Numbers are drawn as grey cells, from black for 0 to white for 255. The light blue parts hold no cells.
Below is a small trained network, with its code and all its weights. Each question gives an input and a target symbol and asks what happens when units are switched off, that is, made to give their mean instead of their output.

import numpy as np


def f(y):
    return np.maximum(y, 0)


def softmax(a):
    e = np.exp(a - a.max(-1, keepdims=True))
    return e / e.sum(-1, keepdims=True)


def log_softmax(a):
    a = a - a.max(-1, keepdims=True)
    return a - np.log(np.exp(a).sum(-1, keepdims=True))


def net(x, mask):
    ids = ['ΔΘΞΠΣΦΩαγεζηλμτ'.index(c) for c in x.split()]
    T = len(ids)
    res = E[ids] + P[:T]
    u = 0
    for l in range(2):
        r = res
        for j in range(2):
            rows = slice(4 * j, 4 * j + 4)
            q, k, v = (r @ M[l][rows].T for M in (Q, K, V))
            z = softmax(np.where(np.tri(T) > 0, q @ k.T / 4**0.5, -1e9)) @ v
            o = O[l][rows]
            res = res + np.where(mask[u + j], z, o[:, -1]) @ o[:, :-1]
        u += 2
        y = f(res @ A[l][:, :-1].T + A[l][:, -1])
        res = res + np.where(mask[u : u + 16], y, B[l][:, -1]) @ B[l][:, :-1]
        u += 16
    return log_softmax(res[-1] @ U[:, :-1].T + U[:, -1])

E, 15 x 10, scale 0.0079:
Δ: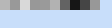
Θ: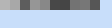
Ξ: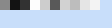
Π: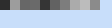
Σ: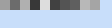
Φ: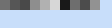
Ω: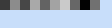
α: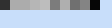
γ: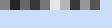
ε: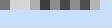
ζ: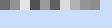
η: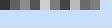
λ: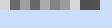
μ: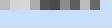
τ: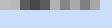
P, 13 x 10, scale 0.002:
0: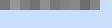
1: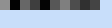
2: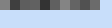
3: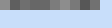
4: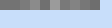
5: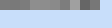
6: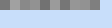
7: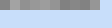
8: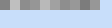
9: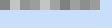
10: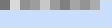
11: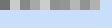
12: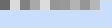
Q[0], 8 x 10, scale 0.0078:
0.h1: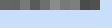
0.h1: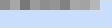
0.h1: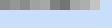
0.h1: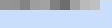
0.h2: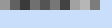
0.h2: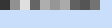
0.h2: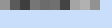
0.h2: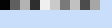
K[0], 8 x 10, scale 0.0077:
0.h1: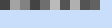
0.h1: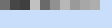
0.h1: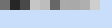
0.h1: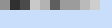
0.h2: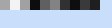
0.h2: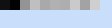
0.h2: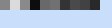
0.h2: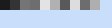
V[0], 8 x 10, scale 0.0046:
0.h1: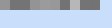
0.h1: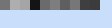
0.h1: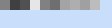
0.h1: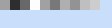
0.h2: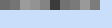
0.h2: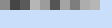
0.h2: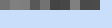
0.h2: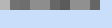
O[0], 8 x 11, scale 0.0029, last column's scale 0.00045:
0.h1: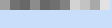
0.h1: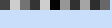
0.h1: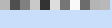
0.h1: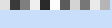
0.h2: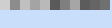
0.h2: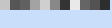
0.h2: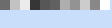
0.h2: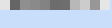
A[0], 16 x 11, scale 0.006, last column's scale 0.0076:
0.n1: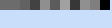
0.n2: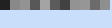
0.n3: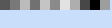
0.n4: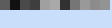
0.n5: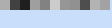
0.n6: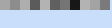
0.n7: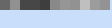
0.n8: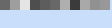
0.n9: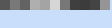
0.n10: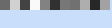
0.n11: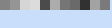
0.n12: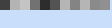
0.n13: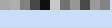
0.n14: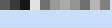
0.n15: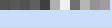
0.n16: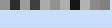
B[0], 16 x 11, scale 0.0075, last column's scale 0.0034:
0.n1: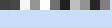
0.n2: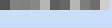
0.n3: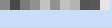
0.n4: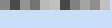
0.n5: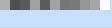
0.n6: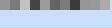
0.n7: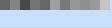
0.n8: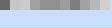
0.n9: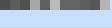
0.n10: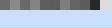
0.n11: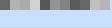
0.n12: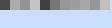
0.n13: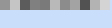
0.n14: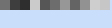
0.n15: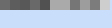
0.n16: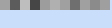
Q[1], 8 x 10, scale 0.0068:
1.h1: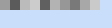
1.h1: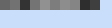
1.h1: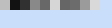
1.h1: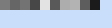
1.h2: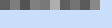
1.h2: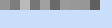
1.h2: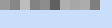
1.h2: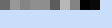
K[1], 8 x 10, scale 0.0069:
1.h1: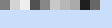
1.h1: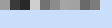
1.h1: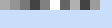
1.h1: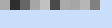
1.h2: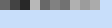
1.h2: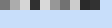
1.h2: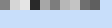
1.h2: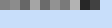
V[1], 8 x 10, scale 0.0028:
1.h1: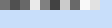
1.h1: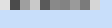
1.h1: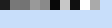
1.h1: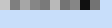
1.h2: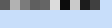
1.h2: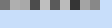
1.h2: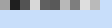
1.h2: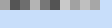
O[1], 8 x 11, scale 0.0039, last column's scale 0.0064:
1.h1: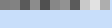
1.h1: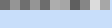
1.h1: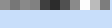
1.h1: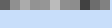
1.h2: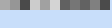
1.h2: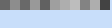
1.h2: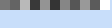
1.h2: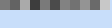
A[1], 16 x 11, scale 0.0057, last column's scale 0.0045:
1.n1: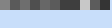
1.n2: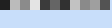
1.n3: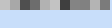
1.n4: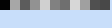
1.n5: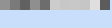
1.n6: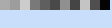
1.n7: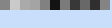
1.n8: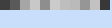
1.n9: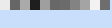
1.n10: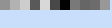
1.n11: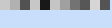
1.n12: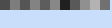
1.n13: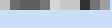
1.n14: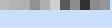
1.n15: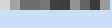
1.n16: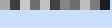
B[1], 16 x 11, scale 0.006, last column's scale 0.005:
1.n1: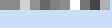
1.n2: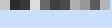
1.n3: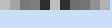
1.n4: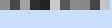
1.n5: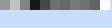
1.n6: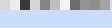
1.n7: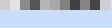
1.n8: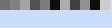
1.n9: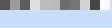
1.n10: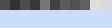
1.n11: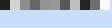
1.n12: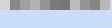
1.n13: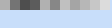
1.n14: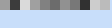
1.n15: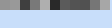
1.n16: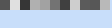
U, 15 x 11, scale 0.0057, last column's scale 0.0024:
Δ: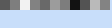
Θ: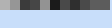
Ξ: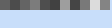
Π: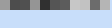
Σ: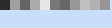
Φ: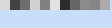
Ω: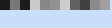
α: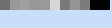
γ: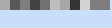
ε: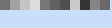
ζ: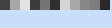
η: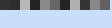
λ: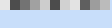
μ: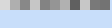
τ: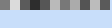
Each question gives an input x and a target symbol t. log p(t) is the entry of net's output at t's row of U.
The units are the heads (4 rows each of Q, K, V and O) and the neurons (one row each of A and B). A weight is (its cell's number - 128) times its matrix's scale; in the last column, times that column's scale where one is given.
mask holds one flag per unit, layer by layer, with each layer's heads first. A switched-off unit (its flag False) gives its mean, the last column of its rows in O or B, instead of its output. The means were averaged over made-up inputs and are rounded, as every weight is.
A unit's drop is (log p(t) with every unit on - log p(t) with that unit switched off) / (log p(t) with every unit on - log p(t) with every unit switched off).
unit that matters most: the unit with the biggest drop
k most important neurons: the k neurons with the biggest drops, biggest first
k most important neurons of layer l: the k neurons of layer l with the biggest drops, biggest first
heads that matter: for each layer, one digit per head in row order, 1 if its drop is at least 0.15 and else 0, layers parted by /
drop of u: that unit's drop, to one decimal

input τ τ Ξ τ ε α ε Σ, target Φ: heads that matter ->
10 / 00
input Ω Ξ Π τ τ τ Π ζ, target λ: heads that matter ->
11 / 00
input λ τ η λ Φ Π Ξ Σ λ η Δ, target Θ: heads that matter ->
11 / 01
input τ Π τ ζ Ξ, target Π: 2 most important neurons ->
[0.n14; 0.n5]
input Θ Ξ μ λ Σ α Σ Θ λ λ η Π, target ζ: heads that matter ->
10 / 01
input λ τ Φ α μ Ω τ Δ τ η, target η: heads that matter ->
00 / 00
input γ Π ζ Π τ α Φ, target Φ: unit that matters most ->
1.h2
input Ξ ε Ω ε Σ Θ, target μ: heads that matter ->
10 / 11
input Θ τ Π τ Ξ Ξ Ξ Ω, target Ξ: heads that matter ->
10 / 11
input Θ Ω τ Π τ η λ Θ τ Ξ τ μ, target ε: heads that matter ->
10 / 01
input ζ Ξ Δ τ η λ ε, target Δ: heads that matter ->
10 / 11
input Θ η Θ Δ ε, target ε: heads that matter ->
00 / 01
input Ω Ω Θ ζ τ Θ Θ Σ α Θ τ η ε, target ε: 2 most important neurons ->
[1.n2; 0.n11]
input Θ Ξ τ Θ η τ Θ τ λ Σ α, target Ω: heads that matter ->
11 / 11
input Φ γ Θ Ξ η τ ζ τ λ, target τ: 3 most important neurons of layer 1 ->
[1.n5; 1.n11; 1.n3]
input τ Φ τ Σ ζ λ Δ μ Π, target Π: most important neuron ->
[1.n2]
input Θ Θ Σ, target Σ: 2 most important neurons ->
[1.n9; 1.n16]
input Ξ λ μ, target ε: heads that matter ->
10 / 00
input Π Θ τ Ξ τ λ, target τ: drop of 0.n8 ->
0.1
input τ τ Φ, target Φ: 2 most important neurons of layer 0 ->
[0.n4; 0.n9]
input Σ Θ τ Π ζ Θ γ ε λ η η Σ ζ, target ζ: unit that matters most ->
1.n8
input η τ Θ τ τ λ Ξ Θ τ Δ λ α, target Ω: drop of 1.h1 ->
1.0
